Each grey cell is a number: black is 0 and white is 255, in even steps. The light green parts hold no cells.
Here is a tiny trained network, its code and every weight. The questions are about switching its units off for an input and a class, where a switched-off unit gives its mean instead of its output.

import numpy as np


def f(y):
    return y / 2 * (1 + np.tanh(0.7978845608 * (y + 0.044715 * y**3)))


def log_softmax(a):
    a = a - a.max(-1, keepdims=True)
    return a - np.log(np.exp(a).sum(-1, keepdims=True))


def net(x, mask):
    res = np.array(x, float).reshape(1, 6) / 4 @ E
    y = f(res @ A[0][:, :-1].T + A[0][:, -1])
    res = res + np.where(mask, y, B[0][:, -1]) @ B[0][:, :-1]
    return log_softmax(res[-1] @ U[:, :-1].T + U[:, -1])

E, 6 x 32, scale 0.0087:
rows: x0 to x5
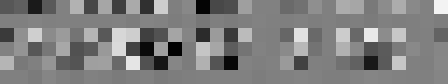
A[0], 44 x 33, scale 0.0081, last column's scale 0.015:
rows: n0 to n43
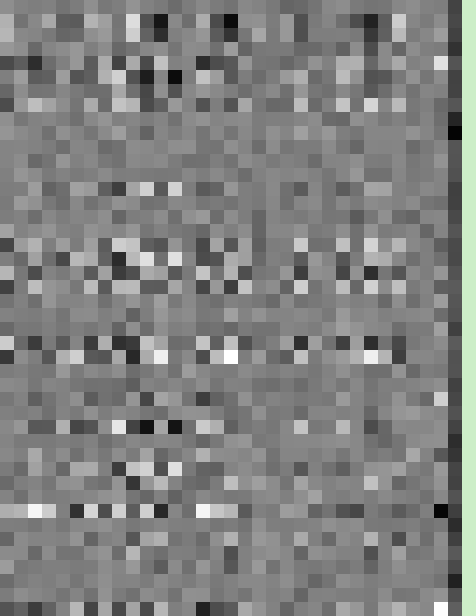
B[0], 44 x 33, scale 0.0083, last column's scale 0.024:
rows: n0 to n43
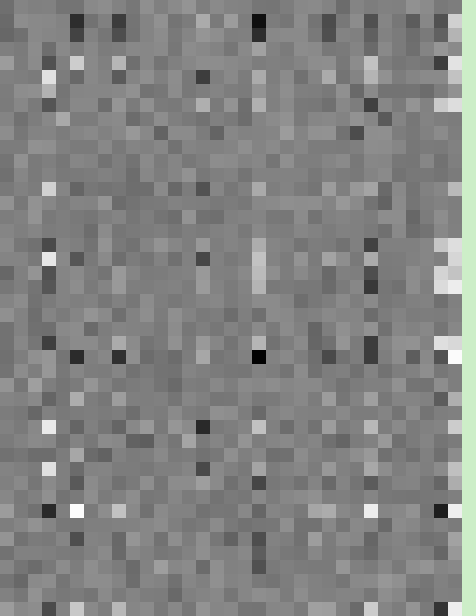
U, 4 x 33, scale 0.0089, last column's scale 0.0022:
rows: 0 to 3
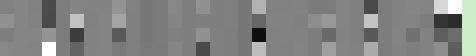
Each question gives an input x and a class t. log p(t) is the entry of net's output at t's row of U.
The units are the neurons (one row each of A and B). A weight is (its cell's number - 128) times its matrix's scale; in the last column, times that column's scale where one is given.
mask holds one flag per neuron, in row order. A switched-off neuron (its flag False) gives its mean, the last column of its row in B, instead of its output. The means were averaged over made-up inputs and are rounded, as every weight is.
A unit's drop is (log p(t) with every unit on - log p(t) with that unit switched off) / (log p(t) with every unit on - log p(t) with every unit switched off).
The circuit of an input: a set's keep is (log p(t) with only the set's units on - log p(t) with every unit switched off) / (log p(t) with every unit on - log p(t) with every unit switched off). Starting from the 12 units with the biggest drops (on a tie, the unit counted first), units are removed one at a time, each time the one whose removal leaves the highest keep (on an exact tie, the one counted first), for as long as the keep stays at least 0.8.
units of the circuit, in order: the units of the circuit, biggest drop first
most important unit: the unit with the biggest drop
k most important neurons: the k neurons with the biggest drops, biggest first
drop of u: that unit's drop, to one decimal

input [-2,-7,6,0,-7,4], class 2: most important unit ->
n25
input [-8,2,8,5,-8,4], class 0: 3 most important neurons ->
(n20 n17 n7)
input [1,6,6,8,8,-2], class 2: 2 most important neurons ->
(n1 n2)
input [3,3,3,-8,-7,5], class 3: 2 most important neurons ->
(n18 n13)
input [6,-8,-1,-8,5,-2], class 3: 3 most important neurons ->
(n18 n33 n36)
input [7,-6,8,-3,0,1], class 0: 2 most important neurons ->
(n20 n7)
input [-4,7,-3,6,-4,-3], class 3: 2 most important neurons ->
(n30 n5)
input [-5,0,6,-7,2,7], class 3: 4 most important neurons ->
(n18 n33 n13 n24)
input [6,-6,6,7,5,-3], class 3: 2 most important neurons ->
(n30 n5)
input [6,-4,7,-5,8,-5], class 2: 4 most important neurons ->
(n1 n2 n24 n19)
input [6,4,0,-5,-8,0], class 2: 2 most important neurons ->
(n25 n36)
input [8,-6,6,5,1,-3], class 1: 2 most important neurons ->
(n43 n4)
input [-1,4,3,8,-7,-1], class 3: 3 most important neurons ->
(n30 n5 n1)
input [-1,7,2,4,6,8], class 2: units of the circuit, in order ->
(n1)
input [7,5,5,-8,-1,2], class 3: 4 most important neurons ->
(n18 n33 n36 n13)
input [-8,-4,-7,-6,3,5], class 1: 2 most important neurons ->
(n36 n20)
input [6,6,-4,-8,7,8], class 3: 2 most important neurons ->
(n18 n33)
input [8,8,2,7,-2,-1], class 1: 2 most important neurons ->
(n43 n4)
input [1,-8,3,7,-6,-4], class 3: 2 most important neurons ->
(n30 n5)
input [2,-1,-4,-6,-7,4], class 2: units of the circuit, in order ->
(n25)
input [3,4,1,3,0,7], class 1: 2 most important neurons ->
(n18 n33)
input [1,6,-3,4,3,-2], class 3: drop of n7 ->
0.3
